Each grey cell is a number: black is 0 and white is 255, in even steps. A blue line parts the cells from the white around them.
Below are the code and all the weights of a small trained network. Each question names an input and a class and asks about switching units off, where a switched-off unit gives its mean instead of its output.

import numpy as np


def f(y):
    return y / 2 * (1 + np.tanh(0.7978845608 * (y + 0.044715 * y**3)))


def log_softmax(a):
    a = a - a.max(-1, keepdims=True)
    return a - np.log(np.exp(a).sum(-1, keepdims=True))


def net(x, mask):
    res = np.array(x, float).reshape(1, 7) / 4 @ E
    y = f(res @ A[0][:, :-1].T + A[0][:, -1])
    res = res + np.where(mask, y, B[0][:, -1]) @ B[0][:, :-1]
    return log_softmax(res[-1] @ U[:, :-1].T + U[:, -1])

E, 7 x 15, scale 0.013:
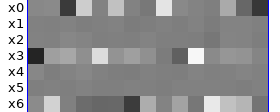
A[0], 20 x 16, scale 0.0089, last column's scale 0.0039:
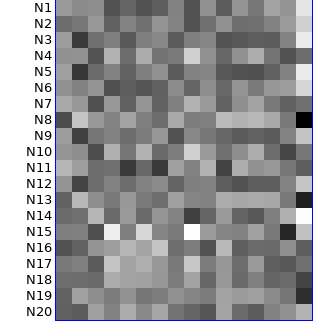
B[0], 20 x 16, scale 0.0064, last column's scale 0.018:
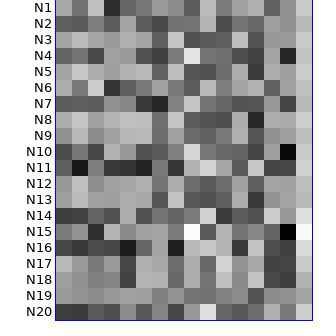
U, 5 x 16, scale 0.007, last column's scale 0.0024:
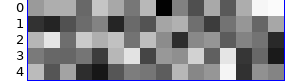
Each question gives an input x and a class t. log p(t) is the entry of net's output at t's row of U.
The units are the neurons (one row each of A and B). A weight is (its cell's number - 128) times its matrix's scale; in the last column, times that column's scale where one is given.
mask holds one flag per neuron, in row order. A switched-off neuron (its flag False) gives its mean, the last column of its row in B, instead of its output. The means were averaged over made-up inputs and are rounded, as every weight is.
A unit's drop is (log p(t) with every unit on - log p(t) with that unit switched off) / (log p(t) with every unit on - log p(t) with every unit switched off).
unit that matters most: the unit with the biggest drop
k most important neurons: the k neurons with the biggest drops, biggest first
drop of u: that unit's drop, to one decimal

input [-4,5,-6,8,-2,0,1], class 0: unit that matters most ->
N8
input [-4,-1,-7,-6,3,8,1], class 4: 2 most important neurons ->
N11, N8
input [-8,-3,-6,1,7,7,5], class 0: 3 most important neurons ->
N16, N8, N13
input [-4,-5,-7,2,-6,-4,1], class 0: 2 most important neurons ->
N11, N16
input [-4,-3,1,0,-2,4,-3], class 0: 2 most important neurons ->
N11, N15
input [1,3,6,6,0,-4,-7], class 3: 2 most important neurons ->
N18, N17
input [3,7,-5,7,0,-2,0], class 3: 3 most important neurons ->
N16, N5, N3
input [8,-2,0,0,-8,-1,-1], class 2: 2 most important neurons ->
N11, N16
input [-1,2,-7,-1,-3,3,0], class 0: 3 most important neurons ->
N16, N11, N15
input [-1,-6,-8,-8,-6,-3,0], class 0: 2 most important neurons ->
N5, N3
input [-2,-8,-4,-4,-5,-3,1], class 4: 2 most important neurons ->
N11, N8
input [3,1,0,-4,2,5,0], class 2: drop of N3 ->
0.1
